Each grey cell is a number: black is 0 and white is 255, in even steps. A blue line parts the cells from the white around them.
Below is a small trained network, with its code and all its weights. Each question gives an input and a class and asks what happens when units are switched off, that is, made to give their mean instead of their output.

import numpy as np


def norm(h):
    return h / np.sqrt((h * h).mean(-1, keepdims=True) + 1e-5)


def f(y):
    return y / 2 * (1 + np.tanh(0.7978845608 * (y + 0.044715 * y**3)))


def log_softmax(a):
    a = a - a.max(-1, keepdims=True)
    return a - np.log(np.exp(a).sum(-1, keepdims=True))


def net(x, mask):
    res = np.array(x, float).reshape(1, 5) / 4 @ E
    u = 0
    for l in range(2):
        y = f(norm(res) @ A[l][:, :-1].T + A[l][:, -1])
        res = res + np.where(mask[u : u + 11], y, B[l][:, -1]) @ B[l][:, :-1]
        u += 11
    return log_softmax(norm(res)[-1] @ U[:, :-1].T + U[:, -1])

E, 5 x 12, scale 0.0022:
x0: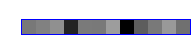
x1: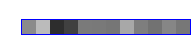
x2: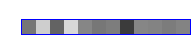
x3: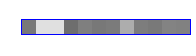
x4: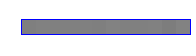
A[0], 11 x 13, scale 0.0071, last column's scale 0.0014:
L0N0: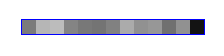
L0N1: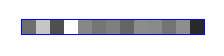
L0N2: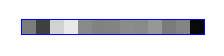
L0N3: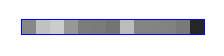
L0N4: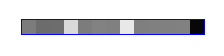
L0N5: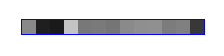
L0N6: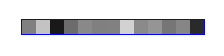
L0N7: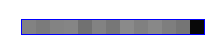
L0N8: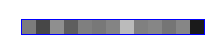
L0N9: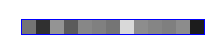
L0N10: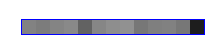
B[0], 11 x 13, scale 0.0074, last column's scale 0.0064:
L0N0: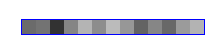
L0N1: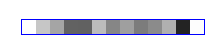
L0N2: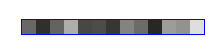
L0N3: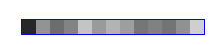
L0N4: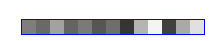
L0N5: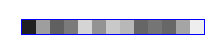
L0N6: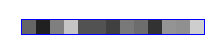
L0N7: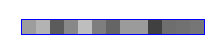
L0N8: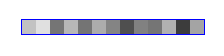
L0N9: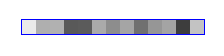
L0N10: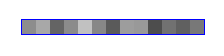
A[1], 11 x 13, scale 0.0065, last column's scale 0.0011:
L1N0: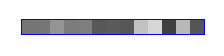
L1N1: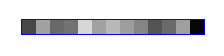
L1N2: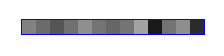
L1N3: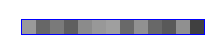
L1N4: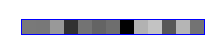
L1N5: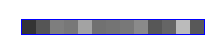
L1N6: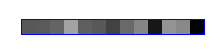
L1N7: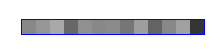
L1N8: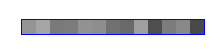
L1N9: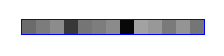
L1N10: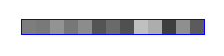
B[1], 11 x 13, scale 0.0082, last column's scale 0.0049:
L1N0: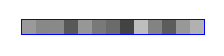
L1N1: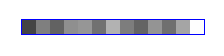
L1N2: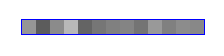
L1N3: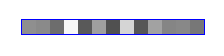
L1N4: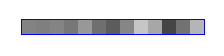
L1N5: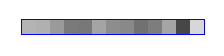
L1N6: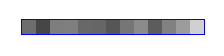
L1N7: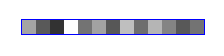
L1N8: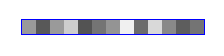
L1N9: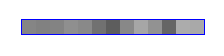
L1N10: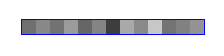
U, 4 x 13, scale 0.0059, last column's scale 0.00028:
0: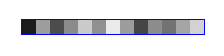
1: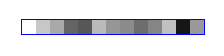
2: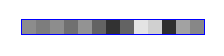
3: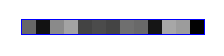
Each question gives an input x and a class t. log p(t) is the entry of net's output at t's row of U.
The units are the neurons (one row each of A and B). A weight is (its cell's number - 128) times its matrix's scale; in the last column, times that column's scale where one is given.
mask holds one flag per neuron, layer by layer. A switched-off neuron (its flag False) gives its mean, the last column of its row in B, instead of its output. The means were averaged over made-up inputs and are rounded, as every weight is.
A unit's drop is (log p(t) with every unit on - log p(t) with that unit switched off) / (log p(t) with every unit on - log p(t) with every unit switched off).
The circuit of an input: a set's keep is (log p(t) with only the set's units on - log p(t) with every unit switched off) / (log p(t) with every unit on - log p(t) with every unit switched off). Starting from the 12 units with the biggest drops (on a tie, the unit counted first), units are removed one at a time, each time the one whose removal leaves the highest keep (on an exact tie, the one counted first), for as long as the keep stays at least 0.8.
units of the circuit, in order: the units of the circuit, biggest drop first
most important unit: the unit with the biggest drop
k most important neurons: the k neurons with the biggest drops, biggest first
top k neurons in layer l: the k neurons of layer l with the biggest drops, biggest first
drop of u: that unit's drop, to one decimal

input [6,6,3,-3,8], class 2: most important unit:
L0N5
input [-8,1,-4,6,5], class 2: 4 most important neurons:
L0N4, L0N5, L0N1, L1N0
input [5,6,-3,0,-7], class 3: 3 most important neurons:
L0N4, L0N1, L1N6
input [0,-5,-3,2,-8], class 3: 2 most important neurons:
L0N2, L0N1
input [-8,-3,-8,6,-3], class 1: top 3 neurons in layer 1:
L1N1, L1N4, L1N9
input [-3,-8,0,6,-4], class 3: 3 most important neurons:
L0N2, L0N5, L1N6
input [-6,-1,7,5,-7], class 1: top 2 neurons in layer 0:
L0N1, L0N5
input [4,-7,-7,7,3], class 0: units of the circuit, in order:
L0N1, L0N6
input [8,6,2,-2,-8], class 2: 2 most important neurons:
L0N5, L0N1
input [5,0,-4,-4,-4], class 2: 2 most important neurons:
L0N1, L0N5
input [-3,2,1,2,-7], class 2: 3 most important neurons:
L0N4, L0N5, L0N2
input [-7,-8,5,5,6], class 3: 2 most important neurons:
L0N2, L0N5
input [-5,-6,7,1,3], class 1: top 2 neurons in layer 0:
L0N1, L0N6
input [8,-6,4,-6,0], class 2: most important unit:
L0N2
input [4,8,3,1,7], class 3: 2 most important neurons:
L0N4, L0N6
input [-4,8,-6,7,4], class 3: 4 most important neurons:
L0N6, L0N5, L0N1, L1N6
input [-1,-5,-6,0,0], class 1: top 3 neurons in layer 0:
L0N9, L0N8, L0N6
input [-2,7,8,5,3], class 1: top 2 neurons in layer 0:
L0N1, L0N2
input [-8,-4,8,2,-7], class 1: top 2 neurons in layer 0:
L0N1, L0N2
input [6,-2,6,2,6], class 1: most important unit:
L0N4
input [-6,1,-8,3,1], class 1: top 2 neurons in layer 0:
L0N9, L0N8
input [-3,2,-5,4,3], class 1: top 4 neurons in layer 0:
L0N9, L0N5, L0N8, L0N6
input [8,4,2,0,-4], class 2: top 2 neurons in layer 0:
L0N1, L0N5
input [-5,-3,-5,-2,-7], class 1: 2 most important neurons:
L0N9, L0N8
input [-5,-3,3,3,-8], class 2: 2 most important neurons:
L0N4, L0N5
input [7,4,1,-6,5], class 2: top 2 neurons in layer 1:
L1N4, L1N9
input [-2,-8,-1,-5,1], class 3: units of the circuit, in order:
L0N2
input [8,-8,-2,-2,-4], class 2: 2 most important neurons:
L0N6, L1N4
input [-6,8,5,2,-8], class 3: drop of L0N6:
1.6
